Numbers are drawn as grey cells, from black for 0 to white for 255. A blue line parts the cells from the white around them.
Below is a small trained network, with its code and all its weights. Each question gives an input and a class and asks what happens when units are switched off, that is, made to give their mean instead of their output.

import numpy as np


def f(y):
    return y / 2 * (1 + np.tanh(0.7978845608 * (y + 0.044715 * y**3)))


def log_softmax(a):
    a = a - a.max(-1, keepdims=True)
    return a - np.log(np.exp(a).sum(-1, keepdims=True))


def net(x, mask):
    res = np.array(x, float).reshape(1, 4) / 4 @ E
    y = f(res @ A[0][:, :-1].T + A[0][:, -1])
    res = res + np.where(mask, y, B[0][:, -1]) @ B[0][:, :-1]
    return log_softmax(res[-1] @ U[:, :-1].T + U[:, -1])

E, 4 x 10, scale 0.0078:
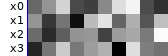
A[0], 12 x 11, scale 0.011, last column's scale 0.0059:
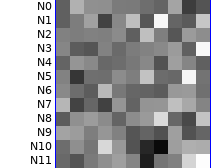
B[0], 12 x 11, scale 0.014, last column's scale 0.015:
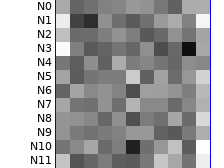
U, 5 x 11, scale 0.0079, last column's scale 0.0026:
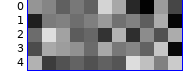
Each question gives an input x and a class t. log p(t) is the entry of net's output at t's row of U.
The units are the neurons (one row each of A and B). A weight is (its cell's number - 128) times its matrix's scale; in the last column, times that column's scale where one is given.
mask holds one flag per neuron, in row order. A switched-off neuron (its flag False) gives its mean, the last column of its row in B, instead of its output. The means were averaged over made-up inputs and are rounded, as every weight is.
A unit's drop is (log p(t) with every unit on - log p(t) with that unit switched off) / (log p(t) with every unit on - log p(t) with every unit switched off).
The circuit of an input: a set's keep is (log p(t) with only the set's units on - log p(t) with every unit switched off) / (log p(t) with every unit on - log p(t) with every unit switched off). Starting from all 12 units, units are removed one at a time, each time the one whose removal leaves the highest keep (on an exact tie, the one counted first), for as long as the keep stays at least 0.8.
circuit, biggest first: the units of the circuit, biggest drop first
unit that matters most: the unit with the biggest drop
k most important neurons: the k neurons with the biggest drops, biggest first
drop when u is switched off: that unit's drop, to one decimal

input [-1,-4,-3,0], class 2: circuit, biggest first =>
(N1; N11)
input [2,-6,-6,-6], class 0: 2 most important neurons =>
(N10; N0)
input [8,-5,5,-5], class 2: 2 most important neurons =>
(N1; N11)
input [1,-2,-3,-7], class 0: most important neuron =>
(N10)
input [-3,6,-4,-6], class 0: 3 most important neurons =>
(N1; N10; N11)
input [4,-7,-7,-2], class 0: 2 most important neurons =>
(N10; N0)
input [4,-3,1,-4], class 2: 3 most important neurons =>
(N1; N11; N5)
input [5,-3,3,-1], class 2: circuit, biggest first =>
(N11; N1)
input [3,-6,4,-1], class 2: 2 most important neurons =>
(N1; N11)
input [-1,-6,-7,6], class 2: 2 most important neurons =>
(N11; N5)
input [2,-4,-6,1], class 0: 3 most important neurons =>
(N10; N11; N0)
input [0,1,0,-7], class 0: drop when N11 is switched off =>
0.2
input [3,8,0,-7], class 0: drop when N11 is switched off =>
0.3
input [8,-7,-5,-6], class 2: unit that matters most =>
N8
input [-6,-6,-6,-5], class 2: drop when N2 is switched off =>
0.0
